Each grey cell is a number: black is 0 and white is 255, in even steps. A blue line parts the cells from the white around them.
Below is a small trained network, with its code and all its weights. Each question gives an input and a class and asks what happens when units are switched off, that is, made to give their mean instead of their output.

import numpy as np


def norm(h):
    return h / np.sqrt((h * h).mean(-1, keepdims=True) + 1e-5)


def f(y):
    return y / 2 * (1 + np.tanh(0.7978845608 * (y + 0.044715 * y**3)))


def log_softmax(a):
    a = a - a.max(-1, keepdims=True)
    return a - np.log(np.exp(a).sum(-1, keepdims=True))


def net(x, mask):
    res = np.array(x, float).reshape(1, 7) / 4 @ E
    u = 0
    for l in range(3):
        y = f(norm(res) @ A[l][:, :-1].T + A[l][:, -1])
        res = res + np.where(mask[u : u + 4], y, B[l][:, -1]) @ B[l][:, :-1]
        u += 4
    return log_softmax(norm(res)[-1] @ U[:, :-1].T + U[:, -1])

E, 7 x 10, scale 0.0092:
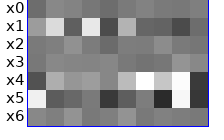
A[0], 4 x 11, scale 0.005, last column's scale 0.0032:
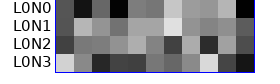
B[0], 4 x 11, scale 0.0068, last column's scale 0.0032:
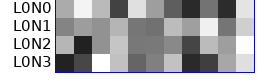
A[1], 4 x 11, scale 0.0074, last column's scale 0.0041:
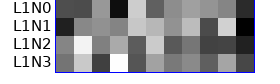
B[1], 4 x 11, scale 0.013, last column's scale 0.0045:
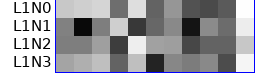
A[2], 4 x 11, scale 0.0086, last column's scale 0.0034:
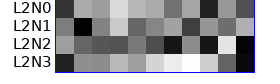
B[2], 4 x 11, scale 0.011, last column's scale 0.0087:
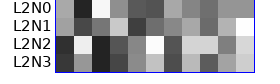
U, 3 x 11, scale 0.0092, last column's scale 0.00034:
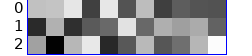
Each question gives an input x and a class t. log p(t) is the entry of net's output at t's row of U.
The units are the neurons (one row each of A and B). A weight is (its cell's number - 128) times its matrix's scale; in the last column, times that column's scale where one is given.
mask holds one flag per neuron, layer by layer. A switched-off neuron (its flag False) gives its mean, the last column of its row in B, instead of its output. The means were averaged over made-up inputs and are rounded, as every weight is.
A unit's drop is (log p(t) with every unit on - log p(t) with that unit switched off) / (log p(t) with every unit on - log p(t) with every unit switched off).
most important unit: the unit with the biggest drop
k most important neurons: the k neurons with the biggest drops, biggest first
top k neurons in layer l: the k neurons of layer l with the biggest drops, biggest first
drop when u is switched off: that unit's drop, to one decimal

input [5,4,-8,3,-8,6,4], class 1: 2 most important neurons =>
(L2N2; L1N1)
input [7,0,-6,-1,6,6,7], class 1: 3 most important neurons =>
(L2N3; L1N1; L0N2)
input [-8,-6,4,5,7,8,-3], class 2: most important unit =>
L2N2
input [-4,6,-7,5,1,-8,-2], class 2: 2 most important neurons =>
(L1N1; L1N0)
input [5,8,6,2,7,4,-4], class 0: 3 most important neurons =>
(L1N3; L1N2; L2N2)
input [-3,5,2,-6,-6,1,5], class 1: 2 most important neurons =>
(L2N2; L1N0)
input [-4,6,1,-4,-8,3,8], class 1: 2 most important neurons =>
(L2N2; L1N0)
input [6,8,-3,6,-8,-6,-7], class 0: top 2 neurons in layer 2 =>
(L2N0; L2N3)
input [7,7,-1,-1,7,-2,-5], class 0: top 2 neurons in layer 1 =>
(L1N3; L1N2)
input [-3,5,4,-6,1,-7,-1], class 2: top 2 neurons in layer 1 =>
(L1N1; L1N0)
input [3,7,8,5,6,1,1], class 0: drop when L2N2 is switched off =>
0.1
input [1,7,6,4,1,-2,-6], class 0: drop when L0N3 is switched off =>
0.0
